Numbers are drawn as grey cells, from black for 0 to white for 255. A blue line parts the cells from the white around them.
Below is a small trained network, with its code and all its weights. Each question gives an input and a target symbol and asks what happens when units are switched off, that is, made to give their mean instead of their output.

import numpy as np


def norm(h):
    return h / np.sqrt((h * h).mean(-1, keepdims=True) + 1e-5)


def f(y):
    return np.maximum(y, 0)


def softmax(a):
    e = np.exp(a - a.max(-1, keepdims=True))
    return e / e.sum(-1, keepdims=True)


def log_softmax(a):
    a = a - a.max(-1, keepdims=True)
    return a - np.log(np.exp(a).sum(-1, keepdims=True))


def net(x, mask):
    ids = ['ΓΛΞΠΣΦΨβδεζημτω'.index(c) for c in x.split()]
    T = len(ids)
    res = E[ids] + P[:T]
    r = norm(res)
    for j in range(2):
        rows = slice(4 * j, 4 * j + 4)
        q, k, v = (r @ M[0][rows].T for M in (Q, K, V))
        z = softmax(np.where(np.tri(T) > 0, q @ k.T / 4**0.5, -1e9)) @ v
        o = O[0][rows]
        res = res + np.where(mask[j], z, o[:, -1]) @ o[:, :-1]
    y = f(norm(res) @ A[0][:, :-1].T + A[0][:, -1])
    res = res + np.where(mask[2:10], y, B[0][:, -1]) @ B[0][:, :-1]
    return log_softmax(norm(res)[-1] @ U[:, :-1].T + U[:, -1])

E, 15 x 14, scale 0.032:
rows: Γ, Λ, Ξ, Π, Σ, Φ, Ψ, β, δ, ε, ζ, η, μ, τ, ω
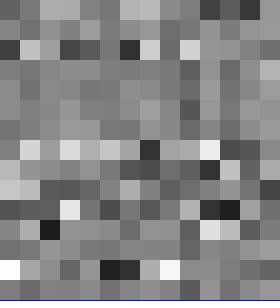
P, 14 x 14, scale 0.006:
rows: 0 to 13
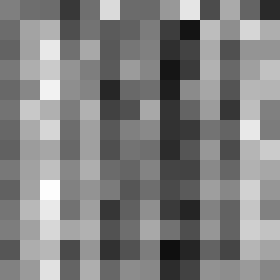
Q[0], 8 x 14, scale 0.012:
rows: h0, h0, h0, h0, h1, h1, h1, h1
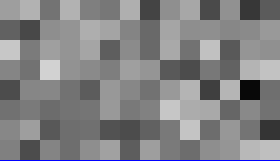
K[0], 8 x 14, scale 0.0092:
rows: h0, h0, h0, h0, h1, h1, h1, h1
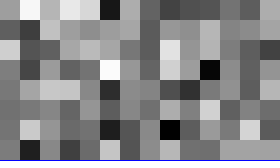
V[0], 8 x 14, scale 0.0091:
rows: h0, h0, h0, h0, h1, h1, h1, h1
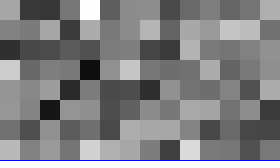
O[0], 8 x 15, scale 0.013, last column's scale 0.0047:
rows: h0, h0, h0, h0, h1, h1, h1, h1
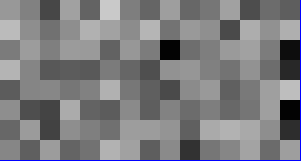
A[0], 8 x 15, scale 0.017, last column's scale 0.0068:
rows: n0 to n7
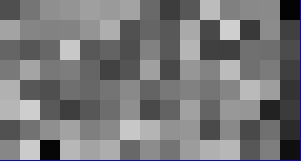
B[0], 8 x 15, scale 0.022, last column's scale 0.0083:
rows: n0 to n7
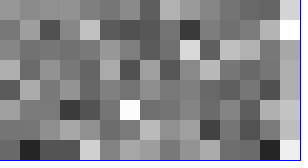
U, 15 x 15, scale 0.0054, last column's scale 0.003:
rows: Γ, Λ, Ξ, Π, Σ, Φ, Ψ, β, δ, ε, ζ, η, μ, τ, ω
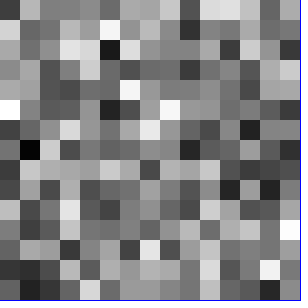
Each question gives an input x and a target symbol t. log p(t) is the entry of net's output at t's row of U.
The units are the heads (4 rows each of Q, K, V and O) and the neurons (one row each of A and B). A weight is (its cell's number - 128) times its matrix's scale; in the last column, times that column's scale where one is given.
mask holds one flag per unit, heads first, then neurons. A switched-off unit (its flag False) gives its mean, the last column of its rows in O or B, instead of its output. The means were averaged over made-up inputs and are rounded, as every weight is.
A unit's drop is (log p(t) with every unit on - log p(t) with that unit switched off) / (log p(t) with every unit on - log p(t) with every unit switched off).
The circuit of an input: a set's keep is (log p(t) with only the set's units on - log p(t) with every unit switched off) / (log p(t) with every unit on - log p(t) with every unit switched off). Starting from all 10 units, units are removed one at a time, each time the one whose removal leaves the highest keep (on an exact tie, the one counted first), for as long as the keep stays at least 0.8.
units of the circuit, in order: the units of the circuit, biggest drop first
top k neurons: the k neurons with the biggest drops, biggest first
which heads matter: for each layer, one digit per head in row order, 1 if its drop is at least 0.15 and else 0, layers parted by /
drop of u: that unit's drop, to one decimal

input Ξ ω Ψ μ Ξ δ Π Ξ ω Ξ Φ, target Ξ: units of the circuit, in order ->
h0, n0
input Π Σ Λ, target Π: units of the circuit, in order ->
h0, n1
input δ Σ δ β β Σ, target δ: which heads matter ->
01
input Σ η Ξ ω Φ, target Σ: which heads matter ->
10
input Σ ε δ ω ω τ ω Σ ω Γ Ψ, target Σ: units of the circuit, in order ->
h0, n5
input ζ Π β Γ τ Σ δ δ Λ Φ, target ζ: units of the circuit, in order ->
h0, h1, n3
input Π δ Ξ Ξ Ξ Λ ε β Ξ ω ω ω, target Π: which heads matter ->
11
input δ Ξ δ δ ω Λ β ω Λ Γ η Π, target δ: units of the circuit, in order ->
n0, h1
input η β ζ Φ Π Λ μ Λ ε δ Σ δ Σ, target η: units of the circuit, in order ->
h1, n2
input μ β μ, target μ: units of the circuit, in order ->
h1, n3
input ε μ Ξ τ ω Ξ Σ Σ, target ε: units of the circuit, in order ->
n4, h1, h0
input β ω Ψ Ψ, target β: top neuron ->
n1
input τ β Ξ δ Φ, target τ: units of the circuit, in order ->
h0, h1
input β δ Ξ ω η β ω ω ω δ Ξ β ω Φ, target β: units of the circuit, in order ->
h1, h0
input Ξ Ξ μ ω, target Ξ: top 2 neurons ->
n0, n7
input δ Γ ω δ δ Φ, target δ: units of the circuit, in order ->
h1, n0
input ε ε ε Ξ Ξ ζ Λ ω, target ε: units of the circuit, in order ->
n4, h0, h1
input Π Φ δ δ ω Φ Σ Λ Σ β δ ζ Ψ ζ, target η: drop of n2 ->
0.9
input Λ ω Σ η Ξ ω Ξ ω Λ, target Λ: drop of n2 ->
0.0
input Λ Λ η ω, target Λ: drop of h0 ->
0.4
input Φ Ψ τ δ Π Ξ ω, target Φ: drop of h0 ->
0.4
